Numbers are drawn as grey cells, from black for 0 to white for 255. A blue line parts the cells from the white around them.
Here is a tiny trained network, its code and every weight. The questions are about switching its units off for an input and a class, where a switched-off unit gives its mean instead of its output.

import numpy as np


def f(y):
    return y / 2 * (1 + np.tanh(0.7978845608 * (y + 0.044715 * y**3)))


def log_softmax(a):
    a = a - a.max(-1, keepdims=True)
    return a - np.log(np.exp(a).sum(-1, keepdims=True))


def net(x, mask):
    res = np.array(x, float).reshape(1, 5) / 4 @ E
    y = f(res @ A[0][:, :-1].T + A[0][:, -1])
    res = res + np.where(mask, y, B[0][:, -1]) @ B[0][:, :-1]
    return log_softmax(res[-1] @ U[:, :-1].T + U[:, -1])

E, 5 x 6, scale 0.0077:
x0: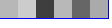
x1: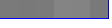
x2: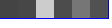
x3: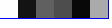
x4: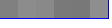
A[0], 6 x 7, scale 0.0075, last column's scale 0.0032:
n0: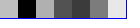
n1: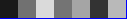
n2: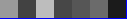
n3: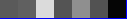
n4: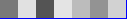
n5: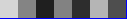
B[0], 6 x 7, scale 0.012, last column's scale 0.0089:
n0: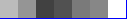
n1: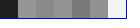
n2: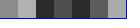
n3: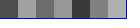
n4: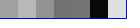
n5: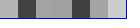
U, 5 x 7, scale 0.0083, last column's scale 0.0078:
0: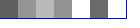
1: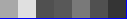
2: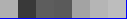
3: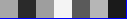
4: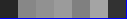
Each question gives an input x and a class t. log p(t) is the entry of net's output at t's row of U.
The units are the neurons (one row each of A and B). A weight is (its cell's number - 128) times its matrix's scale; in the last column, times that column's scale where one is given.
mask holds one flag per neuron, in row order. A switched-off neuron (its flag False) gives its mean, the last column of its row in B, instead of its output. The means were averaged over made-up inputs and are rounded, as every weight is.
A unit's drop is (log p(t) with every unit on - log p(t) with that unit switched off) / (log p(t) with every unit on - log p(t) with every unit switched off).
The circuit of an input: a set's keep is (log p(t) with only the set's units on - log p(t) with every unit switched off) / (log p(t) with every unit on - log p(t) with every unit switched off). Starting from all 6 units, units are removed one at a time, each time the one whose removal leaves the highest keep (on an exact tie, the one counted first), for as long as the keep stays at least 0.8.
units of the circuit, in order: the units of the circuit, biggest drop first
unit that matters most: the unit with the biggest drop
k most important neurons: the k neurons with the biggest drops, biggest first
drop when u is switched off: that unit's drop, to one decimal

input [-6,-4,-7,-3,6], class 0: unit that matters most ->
n0
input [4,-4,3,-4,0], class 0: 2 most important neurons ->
n0, n2
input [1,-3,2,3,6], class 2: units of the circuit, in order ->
n4, n1
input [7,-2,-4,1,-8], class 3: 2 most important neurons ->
n5, n0
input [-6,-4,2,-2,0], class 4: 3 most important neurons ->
n1, n3, n4
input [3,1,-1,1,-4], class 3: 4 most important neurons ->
n0, n2, n5, n4
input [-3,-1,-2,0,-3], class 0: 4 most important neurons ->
n5, n0, n2, n3
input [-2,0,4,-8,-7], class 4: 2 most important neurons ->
n1, n3
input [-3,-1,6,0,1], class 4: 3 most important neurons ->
n1, n4, n3
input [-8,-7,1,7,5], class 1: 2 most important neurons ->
n2, n0
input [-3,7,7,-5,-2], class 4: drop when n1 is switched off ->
0.2
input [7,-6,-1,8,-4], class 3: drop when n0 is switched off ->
-0.1
